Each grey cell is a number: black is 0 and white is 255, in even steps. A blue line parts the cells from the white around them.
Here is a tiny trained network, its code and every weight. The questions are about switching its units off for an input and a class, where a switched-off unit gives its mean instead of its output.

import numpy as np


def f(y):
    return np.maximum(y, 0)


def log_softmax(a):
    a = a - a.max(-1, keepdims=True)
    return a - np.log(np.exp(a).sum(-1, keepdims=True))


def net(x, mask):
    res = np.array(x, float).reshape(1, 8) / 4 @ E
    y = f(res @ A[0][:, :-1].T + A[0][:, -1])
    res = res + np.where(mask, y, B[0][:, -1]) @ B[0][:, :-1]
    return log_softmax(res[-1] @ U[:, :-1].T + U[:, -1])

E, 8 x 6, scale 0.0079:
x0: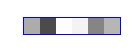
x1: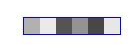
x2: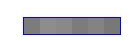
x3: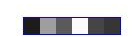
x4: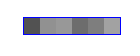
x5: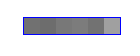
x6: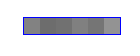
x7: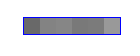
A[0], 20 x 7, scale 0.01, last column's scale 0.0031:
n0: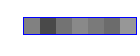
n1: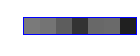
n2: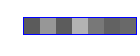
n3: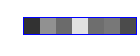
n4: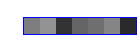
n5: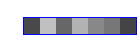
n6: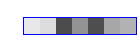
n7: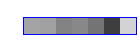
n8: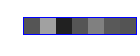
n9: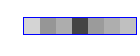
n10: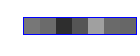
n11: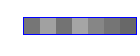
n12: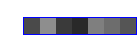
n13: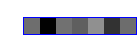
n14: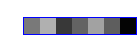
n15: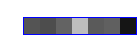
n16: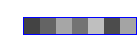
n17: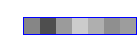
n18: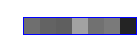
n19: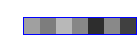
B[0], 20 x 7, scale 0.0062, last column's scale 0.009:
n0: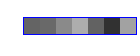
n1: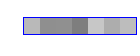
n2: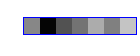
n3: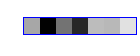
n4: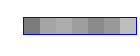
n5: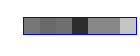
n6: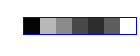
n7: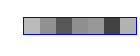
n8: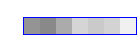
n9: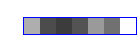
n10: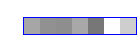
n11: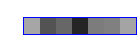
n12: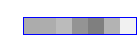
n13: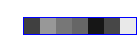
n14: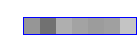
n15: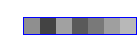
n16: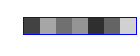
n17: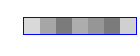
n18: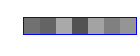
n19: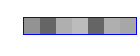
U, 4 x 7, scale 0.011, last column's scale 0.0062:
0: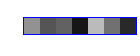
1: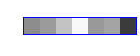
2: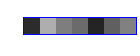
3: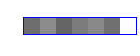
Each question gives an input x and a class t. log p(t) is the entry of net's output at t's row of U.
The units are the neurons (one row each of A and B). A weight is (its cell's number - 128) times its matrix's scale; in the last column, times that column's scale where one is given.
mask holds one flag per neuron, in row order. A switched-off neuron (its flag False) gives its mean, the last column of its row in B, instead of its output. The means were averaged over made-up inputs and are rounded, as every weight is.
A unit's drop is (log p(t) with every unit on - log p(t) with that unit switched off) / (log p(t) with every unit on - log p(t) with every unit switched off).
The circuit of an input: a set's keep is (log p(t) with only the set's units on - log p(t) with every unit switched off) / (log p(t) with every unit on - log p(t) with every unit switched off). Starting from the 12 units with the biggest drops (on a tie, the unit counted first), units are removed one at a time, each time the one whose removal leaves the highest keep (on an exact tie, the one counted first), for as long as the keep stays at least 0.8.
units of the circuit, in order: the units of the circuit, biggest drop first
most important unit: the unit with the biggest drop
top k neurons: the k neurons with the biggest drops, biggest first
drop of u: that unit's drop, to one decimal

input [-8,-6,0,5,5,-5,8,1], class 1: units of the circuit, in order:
n8, n12
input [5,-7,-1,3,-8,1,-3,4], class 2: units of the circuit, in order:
n13
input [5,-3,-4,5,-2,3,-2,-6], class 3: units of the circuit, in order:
n12, n3
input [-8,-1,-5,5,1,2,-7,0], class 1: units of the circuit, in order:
n8, n12
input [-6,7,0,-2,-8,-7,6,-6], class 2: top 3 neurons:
n6, n17, n3
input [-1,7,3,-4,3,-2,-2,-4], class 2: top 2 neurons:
n6, n3
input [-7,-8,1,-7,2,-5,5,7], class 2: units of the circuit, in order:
n13, n16
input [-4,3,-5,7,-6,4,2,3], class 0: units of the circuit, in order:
n3, n2
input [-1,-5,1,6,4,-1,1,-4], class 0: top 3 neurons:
n3, n6, n2
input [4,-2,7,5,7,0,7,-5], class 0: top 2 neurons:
n3, n8
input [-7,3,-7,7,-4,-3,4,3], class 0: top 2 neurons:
n3, n5
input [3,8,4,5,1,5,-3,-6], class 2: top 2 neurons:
n6, n9
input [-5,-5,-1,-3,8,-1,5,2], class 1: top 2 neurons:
n6, n12
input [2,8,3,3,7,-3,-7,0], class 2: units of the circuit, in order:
n6
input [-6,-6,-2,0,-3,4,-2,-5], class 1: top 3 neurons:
n8, n6, n10
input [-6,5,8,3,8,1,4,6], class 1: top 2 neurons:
n8, n12
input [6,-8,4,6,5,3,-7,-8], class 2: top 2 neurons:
n16, n13
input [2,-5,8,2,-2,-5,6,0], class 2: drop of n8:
0.1
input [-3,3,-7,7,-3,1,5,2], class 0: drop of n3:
0.2
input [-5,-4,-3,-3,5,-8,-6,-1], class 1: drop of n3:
0.1
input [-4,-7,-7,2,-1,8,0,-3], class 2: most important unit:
n13
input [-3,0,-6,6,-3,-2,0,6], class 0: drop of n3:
0.2
